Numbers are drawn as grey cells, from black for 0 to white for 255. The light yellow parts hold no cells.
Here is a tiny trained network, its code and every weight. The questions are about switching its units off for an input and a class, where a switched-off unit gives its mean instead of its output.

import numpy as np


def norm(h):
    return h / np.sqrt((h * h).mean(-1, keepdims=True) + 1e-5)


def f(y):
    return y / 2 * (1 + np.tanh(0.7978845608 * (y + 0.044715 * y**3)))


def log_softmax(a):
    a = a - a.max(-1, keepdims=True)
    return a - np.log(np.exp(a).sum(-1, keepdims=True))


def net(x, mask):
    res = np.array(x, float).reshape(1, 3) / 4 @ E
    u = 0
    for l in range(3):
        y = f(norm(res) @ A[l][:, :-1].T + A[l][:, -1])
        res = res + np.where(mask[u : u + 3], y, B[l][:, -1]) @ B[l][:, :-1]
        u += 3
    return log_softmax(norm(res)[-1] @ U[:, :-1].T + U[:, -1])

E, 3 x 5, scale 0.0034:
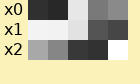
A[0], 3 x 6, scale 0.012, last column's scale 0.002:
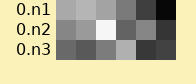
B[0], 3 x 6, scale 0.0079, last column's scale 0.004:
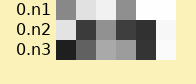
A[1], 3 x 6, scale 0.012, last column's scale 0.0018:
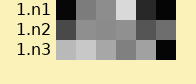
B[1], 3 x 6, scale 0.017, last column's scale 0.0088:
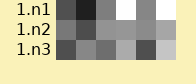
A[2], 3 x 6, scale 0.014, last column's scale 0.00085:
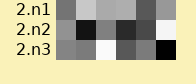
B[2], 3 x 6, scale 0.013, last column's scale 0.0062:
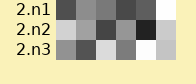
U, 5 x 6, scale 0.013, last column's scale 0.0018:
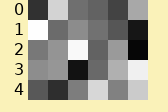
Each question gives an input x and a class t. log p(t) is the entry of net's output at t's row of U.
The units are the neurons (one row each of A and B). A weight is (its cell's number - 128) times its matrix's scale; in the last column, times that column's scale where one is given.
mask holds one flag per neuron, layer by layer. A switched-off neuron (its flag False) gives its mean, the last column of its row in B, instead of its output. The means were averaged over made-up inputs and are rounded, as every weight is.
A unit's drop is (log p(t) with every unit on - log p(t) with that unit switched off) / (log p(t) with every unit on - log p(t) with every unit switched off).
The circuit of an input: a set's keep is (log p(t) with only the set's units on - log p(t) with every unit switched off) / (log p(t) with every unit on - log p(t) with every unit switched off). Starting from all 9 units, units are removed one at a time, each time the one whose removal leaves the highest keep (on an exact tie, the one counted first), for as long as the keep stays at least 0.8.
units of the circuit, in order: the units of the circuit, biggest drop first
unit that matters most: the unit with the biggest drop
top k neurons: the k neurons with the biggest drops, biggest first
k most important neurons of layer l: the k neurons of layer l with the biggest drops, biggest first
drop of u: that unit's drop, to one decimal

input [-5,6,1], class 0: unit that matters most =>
1.n3
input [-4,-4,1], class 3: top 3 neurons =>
(0.n3; 1.n1; 0.n1)
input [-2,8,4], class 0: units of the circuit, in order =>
(1.n3; 1.n1)
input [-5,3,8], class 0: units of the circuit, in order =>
(1.n1; 1.n3)
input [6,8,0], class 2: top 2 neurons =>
(0.n1; 2.n3)
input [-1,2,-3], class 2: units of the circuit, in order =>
(1.n1; 0.n1)
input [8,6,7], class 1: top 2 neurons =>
(2.n2; 0.n2)
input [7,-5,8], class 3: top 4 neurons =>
(1.n1; 0.n3; 0.n2; 0.n1)
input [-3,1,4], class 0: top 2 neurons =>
(1.n1; 0.n2)
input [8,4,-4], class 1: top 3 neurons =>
(0.n2; 2.n2; 1.n1)
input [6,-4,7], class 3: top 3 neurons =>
(1.n1; 0.n3; 0.n2)
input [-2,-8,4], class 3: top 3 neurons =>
(0.n3; 1.n1; 0.n2)
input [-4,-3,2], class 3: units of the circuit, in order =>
(0.n3; 1.n1)
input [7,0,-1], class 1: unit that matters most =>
0.n2
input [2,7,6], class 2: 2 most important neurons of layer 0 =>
(0.n2; 0.n1)
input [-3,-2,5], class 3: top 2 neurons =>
(1.n1; 0.n1)
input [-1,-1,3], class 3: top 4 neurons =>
(0.n3; 1.n1; 0.n1; 0.n2)
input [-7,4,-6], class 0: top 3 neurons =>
(1.n3; 1.n1; 2.n1)
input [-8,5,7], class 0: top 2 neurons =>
(1.n1; 1.n3)
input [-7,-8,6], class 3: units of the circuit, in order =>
(1.n1)
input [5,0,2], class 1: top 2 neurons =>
(2.n2; 1.n1)
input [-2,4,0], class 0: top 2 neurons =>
(1.n3; 2.n1)
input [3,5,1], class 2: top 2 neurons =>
(0.n1; 2.n3)
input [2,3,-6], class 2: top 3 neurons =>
(0.n1; 0.n2; 1.n1)
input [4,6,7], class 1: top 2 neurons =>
(0.n2; 2.n2)
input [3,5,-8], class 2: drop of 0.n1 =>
0.6
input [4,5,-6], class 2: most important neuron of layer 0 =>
(0.n1)
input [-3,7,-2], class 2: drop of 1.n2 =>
-0.1
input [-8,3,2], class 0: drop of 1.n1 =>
0.2
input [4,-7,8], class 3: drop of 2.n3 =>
0.0
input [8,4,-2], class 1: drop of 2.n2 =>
0.3
